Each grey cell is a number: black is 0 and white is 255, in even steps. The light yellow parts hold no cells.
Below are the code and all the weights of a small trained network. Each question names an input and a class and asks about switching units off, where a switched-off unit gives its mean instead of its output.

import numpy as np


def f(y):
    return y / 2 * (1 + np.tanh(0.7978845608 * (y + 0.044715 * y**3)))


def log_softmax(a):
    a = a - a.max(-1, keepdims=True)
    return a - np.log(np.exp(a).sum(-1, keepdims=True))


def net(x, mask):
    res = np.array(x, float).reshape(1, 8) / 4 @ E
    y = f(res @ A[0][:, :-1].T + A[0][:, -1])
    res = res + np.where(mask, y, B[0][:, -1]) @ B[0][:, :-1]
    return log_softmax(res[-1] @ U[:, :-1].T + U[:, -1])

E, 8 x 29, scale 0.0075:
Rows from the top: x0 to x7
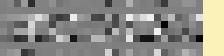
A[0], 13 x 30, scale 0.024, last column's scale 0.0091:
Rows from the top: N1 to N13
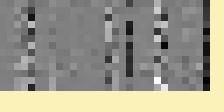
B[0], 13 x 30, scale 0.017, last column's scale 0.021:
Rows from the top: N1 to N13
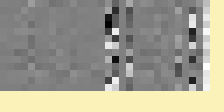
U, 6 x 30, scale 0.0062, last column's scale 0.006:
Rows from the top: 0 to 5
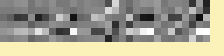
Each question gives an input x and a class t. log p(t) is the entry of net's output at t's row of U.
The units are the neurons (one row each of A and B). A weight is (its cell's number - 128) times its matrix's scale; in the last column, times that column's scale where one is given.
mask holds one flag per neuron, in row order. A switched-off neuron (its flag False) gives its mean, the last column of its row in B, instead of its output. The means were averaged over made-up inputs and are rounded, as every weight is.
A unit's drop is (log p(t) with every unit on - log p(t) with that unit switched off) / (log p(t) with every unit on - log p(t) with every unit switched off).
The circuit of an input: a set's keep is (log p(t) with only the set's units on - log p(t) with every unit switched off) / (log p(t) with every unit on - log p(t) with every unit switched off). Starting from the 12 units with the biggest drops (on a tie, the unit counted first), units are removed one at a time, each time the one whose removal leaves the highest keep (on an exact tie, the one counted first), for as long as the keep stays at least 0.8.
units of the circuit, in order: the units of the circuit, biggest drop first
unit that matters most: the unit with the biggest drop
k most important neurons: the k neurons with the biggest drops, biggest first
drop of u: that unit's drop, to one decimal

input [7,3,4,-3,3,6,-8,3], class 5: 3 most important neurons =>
[N10, N8, N11]
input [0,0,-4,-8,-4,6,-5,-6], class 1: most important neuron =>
[N13]
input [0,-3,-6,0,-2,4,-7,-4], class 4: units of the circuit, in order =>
[N11, N10]
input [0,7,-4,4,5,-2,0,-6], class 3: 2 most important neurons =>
[N9, N5]
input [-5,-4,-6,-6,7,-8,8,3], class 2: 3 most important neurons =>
[N10, N8, N5]
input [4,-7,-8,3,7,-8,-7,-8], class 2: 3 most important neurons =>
[N10, N8, N5]
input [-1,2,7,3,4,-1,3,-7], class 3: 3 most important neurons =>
[N9, N11, N1]
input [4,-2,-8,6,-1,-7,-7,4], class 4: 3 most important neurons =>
[N11, N1, N13]
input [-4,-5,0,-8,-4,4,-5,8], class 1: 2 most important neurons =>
[N13, N9]
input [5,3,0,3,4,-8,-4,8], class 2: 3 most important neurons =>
[N10, N8, N9]
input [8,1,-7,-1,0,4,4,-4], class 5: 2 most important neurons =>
[N3, N10]
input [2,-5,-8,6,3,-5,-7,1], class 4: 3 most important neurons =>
[N11, N1, N13]
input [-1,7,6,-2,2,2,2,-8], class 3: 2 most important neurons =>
[N9, N11]
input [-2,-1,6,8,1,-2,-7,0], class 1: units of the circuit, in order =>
[N7]
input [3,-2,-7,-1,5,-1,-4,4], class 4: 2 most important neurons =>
[N11, N1]
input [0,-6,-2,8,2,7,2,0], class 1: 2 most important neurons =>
[N7, N10]
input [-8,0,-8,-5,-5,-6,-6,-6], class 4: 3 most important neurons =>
[N11, N1, N3]
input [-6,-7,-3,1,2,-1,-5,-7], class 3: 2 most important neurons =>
[N9, N3]
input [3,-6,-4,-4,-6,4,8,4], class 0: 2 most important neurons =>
[N5, N10]
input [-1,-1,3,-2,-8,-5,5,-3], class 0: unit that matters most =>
N5
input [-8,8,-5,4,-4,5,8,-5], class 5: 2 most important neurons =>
[N4, N10]
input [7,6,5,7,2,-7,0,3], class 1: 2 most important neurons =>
[N7, N4]
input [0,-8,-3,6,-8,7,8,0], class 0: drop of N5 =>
0.7
